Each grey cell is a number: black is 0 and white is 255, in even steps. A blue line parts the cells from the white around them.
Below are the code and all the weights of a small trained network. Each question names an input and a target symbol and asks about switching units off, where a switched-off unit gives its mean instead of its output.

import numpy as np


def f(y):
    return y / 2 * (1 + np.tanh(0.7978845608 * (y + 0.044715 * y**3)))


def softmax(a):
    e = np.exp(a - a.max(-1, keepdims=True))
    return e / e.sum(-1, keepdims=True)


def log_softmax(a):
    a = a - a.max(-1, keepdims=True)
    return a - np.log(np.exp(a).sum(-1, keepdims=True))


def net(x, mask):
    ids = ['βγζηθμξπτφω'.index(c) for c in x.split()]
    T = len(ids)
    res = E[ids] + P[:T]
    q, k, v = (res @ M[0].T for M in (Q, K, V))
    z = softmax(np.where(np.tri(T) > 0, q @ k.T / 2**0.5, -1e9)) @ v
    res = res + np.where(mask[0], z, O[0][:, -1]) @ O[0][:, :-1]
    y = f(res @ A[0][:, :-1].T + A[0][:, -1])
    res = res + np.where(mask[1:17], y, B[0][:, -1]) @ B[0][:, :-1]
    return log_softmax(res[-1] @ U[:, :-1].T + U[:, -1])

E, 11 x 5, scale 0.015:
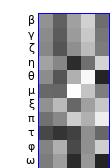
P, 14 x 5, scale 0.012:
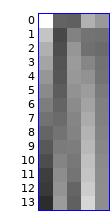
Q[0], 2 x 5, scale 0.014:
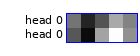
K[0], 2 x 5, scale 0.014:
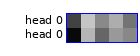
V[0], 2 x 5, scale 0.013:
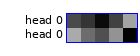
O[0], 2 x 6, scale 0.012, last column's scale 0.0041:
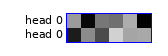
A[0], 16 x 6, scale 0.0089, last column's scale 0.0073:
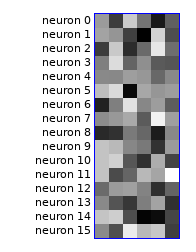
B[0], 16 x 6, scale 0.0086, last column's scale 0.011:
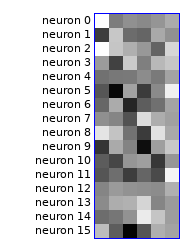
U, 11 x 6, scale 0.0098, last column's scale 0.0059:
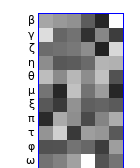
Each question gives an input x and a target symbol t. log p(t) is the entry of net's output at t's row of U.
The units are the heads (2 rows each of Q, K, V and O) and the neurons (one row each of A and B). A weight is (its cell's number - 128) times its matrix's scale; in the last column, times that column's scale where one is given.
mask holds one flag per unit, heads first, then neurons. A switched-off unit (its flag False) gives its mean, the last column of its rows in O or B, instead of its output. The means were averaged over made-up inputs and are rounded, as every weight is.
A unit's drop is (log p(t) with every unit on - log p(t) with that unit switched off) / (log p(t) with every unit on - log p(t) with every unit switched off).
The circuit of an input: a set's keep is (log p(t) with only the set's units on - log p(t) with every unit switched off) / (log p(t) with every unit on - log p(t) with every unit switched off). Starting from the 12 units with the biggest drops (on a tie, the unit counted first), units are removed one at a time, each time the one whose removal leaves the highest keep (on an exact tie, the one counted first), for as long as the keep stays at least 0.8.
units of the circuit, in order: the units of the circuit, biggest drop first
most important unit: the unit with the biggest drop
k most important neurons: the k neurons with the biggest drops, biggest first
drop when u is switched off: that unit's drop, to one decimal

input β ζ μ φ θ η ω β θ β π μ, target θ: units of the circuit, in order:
[head 0; neuron 0; neuron 14]
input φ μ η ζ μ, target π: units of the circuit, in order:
[head 0; neuron 9]
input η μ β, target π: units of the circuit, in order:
[head 0; neuron 9]
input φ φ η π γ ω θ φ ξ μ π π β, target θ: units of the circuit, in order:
[head 0; neuron 14]
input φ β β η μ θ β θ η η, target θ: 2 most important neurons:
[neuron 2; neuron 11]
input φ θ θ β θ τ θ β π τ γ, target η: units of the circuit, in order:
[head 0; neuron 15]
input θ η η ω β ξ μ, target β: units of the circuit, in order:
[head 0]
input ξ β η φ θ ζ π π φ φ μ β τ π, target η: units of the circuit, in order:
[head 0; neuron 15; neuron 2]
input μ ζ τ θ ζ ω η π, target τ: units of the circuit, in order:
[neuron 5; neuron 6]
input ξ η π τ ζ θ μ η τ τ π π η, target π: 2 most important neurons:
[neuron 1; neuron 9]
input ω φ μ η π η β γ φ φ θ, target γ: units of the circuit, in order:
[head 0; neuron 0]
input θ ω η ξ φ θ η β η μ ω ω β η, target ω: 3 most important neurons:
[neuron 2; neuron 8; neuron 9]
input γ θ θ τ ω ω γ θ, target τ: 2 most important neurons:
[neuron 8; neuron 6]
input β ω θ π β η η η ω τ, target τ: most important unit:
neuron 8
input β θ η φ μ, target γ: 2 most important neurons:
[neuron 15; neuron 0]
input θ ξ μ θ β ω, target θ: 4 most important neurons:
[neuron 2; neuron 3; neuron 11; neuron 8]
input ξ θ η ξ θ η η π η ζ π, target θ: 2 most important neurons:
[neuron 14; neuron 0]
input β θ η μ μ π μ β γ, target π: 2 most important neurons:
[neuron 9; neuron 2]
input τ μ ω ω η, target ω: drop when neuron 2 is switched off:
0.3
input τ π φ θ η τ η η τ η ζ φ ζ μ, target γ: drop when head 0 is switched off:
1.1
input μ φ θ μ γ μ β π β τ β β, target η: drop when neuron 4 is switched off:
0.0
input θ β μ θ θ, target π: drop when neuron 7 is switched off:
0.1
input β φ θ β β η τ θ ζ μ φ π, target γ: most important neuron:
[neuron 15]
